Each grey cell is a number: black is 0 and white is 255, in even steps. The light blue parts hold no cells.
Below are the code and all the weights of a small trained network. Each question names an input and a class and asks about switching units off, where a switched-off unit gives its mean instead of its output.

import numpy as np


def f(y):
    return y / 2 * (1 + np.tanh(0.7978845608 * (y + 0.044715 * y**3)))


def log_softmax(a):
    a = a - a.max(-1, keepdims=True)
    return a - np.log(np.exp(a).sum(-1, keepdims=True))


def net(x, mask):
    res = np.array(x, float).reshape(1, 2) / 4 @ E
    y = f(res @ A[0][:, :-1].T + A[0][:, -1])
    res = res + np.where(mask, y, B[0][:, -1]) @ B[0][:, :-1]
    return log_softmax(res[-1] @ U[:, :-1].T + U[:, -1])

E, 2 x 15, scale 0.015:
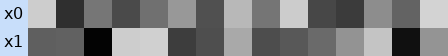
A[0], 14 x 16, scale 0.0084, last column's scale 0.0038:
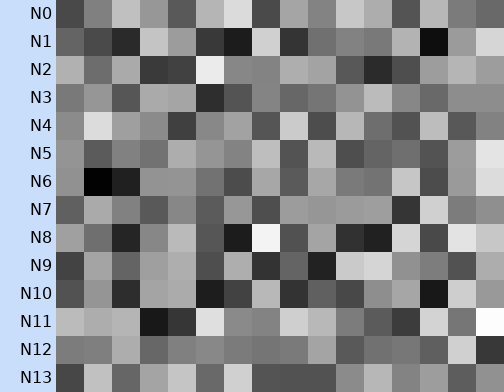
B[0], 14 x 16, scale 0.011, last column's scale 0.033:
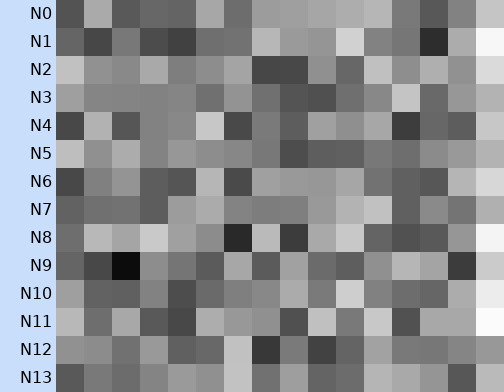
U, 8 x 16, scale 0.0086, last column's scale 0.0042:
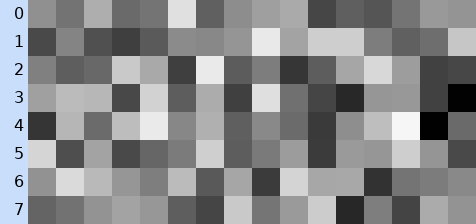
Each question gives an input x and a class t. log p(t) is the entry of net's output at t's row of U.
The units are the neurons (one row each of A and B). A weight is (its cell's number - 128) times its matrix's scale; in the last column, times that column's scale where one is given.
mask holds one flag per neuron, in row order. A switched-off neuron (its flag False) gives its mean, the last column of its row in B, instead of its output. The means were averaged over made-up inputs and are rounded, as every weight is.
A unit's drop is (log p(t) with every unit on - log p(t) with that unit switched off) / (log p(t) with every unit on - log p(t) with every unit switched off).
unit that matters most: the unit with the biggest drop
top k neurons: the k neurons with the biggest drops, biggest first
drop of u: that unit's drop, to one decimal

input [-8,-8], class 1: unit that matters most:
N8
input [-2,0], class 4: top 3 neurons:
[N1; N10; N6]
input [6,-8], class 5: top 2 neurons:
[N8; N2]
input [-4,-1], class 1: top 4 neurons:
[N2; N0; N5; N3]
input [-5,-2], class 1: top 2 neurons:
[N0; N2]
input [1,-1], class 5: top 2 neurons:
[N8; N4]
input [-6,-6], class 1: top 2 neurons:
[N8; N0]
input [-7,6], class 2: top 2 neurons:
[N9; N3]
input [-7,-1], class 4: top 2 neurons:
[N1; N10]
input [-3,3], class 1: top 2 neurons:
[N2; N5]
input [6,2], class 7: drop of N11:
0.3
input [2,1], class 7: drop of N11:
0.4
